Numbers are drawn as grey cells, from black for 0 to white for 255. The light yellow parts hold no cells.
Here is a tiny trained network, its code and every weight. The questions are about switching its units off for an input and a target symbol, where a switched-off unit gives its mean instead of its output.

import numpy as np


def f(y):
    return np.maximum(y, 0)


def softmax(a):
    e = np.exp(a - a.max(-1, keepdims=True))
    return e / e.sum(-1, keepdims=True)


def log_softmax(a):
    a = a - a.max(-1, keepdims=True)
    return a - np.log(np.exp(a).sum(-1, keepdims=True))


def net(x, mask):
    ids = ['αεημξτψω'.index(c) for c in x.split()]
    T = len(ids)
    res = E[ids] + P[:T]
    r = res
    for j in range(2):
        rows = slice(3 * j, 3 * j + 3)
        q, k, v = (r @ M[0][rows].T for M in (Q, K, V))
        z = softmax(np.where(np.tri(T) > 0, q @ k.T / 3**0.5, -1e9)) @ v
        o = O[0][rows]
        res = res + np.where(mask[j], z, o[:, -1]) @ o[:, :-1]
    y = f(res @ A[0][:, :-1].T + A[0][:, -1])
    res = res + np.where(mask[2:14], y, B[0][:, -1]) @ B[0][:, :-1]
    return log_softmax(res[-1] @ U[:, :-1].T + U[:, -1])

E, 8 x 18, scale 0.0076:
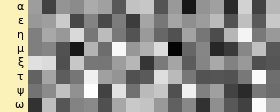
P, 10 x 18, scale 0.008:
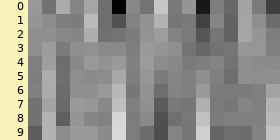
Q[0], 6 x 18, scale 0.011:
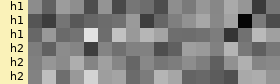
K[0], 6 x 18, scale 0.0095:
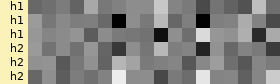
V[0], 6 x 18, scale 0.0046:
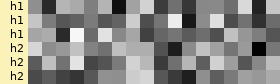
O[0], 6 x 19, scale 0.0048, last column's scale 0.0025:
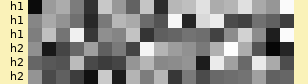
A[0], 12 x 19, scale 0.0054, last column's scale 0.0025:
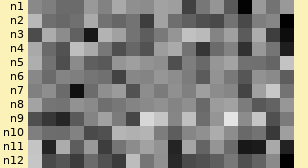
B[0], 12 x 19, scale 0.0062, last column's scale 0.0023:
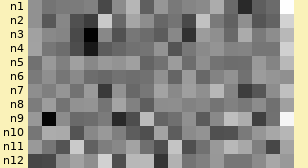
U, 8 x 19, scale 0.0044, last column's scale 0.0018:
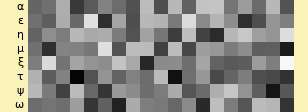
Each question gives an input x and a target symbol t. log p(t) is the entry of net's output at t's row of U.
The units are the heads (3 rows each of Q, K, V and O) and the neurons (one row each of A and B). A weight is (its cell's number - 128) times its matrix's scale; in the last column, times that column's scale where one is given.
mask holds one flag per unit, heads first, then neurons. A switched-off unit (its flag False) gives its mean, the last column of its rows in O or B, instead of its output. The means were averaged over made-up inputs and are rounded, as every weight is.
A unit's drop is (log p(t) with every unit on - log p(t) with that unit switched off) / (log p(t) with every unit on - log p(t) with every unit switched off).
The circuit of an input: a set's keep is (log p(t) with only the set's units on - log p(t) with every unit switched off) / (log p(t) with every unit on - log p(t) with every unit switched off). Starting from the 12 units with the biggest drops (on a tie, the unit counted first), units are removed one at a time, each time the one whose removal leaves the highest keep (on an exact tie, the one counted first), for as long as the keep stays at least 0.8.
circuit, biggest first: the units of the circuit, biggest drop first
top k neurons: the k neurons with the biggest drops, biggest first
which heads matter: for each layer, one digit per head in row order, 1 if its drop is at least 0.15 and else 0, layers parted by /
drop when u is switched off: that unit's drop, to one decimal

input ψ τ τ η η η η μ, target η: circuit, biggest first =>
h1, n1
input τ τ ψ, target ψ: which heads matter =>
10
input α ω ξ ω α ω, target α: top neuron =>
n3
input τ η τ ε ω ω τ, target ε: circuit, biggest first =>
h1, n7
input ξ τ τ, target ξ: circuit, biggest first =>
h2, h1
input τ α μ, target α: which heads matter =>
10
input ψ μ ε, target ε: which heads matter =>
10
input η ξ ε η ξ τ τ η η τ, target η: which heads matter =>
11
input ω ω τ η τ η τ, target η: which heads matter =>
10
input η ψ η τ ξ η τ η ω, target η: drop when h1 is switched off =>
0.9
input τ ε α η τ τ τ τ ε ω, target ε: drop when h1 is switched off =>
0.8
